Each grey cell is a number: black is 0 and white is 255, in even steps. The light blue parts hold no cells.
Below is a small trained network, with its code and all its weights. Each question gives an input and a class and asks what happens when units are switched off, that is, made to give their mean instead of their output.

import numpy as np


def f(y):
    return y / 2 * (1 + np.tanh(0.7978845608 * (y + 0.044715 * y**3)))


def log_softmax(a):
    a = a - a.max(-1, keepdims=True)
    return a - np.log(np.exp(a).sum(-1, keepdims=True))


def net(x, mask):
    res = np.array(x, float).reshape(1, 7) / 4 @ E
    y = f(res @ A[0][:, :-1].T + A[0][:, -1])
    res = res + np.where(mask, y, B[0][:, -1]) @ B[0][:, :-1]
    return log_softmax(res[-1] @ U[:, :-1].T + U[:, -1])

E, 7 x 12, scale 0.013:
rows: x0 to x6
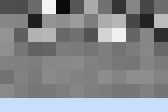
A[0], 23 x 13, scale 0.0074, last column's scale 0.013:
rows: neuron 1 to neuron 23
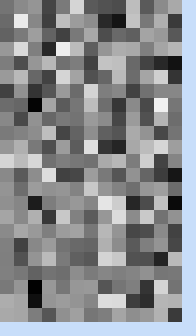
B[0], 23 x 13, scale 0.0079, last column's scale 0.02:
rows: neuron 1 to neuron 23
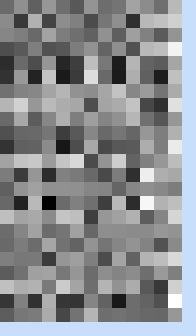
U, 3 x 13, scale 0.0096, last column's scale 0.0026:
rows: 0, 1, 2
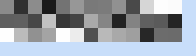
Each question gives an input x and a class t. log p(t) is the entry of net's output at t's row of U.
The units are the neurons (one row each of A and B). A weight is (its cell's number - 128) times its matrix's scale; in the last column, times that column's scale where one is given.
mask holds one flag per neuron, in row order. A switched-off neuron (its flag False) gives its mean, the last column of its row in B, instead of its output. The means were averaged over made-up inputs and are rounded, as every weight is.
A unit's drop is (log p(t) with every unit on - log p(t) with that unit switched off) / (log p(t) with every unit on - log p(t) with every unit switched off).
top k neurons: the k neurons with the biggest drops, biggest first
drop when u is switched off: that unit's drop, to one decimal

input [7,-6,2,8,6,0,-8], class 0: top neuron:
[neuron 13]
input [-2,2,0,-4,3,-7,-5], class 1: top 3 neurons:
[neuron 2; neuron 15; neuron 19]
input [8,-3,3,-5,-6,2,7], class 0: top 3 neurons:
[neuron 13; neuron 22; neuron 6]
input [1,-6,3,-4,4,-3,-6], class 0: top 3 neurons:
[neuron 8; neuron 21; neuron 10]
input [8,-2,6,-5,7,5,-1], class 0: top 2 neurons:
[neuron 13; neuron 19]
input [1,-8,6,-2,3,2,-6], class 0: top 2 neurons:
[neuron 8; neuron 21]
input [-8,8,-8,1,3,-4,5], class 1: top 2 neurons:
[neuron 6; neuron 22]
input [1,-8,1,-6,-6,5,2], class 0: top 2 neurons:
[neuron 22; neuron 6]
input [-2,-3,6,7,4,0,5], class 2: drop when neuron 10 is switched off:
0.0
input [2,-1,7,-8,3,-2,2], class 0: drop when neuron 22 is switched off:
0.1
